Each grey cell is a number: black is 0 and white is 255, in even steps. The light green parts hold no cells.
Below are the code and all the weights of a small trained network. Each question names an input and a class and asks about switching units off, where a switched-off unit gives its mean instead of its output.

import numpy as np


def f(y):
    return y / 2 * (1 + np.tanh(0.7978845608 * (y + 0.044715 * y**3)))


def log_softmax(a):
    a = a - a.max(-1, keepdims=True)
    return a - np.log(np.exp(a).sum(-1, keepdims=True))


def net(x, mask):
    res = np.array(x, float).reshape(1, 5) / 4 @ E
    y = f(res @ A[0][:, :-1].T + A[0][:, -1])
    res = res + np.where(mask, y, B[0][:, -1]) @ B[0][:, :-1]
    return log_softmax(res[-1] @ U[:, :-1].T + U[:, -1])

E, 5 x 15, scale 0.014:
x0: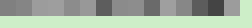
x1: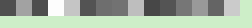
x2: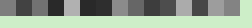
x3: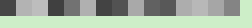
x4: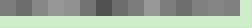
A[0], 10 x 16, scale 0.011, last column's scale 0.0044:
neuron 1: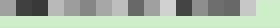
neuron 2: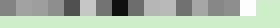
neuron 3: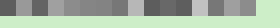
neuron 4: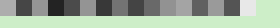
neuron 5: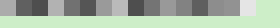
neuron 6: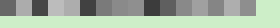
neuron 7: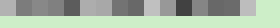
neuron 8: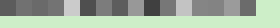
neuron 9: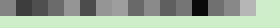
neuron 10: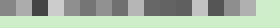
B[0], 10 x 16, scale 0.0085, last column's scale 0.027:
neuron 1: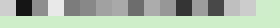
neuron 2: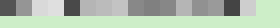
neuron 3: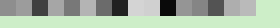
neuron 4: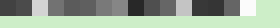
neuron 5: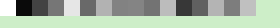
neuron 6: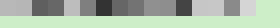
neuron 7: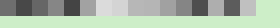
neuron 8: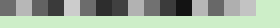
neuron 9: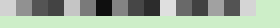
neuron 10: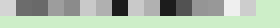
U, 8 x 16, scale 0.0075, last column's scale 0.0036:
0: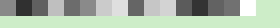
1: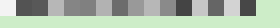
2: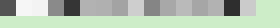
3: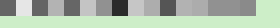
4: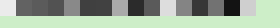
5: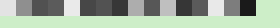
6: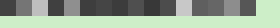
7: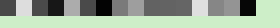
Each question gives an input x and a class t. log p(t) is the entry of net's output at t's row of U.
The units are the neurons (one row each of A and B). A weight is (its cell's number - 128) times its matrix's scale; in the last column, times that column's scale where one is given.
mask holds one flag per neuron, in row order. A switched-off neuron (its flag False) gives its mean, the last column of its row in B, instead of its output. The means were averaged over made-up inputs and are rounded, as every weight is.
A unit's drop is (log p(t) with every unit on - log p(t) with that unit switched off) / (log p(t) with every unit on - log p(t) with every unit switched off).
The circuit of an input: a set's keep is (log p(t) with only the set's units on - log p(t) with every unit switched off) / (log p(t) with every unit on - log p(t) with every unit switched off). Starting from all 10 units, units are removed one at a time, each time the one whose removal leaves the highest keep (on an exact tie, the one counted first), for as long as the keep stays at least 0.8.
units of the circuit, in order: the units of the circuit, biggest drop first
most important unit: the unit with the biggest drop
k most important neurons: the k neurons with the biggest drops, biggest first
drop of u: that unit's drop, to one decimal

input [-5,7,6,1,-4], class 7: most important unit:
neuron 8
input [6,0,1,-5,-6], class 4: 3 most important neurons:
[neuron 9; neuron 10; neuron 8]
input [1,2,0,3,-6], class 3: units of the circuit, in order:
[neuron 9; neuron 1]
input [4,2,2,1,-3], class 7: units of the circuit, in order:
[neuron 5; neuron 1]
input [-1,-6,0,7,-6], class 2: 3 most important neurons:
[neuron 2; neuron 9; neuron 8]
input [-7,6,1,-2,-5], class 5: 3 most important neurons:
[neuron 6; neuron 2; neuron 8]
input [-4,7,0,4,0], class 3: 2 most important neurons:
[neuron 10; neuron 3]
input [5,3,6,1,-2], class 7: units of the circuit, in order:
[neuron 8; neuron 5]
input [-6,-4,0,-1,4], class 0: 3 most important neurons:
[neuron 9; neuron 6; neuron 7]
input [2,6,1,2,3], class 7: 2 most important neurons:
[neuron 6; neuron 8]
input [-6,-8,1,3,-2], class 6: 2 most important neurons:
[neuron 4; neuron 1]
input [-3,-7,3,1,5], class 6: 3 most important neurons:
[neuron 4; neuron 5; neuron 1]
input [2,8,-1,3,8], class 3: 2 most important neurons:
[neuron 10; neuron 3]
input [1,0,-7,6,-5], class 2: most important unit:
neuron 2
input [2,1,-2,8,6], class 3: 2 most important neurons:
[neuron 3; neuron 4]
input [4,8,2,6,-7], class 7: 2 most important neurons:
[neuron 8; neuron 6]
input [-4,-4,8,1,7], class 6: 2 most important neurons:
[neuron 4; neuron 5]
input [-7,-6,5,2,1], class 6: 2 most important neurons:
[neuron 4; neuron 5]
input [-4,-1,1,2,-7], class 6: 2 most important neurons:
[neuron 2; neuron 9]
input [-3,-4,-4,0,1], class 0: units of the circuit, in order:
[neuron 7]
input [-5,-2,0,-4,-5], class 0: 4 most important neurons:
[neuron 1; neuron 6; neuron 7; neuron 8]
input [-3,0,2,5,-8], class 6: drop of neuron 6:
0.3
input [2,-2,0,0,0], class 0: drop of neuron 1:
-0.1
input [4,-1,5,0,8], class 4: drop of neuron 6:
-0.1
